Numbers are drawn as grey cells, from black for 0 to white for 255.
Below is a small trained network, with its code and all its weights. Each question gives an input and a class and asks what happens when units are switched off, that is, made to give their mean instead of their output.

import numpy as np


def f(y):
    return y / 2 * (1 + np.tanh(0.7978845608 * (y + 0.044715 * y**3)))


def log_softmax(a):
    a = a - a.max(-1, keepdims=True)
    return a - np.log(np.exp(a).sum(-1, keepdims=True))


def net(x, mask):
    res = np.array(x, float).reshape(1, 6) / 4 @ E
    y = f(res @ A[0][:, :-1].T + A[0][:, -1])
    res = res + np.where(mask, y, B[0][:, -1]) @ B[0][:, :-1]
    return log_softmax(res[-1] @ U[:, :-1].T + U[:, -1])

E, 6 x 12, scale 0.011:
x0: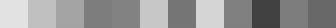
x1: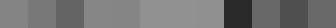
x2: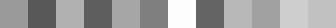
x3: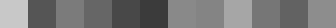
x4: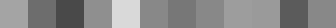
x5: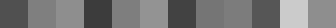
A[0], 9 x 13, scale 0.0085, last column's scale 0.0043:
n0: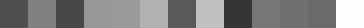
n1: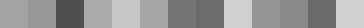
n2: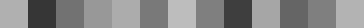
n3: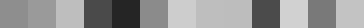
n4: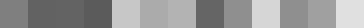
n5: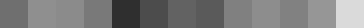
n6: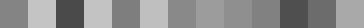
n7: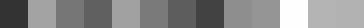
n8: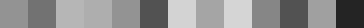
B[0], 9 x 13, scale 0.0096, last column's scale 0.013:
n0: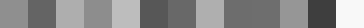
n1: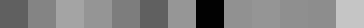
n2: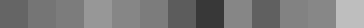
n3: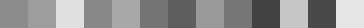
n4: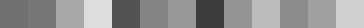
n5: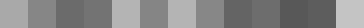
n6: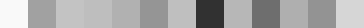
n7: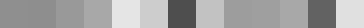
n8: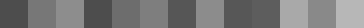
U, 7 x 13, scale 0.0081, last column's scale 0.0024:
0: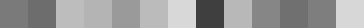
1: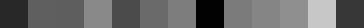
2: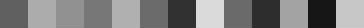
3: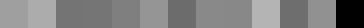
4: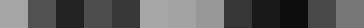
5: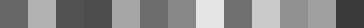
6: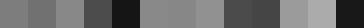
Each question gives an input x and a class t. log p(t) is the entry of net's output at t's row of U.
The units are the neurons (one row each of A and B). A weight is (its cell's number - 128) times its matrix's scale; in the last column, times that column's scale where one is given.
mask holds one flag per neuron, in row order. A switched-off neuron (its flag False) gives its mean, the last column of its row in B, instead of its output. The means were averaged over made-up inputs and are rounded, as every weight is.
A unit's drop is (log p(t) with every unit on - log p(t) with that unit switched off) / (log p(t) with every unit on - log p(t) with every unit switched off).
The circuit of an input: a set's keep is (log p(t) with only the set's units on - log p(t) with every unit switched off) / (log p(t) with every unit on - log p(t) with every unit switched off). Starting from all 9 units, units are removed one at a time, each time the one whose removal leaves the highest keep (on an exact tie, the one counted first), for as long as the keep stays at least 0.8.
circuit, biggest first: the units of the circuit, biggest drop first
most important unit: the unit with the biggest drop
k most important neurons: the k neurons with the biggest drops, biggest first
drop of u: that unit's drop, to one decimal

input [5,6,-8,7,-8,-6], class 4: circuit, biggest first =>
n7
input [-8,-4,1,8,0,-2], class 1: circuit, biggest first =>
n6; n8
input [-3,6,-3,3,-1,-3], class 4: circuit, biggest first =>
n3; n7; n4
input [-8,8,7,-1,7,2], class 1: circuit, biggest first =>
n2; n6
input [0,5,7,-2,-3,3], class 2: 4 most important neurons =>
n3; n6; n1; n7
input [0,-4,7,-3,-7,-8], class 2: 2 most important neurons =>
n3; n8
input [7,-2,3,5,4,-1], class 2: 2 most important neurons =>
n3; n8
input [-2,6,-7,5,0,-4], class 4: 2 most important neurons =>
n3; n7
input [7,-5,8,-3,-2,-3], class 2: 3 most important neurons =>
n3; n8; n6
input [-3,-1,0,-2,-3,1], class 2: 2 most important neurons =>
n6; n1
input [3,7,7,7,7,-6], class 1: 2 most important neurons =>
n8; n2
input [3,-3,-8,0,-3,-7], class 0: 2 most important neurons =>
n6; n3
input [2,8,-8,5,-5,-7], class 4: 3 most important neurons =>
n3; n7; n4
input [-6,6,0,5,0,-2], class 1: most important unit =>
n2
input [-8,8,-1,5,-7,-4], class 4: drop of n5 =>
0.2
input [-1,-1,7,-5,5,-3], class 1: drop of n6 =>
0.2
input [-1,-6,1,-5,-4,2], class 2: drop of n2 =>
0.0
